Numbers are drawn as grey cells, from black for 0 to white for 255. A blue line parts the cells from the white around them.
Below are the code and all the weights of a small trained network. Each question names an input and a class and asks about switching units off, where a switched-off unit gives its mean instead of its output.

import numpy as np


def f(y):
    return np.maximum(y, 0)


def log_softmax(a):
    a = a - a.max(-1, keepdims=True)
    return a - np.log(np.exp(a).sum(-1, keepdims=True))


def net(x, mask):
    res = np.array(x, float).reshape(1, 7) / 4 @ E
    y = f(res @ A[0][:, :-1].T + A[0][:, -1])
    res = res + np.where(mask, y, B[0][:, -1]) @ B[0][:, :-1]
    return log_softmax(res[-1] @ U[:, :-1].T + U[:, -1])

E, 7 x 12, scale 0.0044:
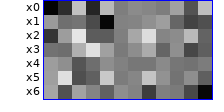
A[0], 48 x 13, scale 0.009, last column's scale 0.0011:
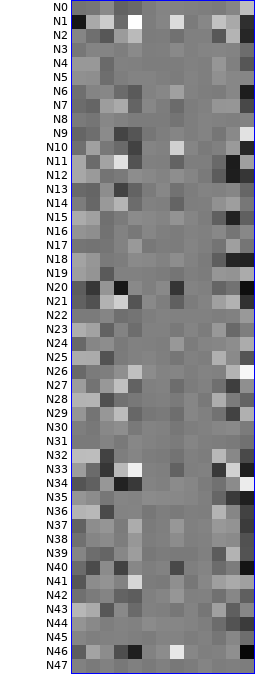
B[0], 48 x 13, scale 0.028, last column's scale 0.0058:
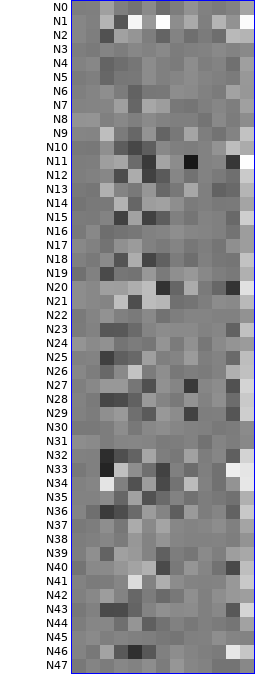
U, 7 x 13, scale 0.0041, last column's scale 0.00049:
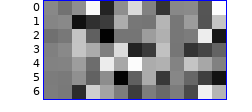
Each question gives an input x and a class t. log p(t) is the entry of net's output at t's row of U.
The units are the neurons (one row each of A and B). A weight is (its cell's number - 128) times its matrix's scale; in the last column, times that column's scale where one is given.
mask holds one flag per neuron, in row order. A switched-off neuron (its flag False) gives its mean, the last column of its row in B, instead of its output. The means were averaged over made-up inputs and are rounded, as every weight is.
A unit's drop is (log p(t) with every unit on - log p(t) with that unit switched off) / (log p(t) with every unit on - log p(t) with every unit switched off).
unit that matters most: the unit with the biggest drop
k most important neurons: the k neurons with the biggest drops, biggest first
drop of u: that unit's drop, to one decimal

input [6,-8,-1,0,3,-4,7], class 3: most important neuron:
N20
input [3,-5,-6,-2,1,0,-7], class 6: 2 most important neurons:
N33, N2
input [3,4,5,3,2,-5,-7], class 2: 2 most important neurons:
N46, N34
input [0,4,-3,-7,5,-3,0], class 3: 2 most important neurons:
N20, N34
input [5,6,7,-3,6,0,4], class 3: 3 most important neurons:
N20, N40, N13
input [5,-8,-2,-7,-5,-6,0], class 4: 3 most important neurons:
N1, N41, N26
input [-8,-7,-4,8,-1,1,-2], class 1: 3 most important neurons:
N32, N36, N43
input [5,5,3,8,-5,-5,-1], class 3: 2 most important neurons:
N20, N34
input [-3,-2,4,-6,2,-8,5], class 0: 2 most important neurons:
N11, N21
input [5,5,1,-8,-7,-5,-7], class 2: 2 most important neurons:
N46, N10
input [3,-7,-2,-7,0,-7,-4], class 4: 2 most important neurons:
N1, N41
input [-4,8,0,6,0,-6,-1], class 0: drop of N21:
0.3
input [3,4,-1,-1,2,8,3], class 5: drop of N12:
0.2
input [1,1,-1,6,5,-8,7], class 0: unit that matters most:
N21
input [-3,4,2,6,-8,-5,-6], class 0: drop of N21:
0.1
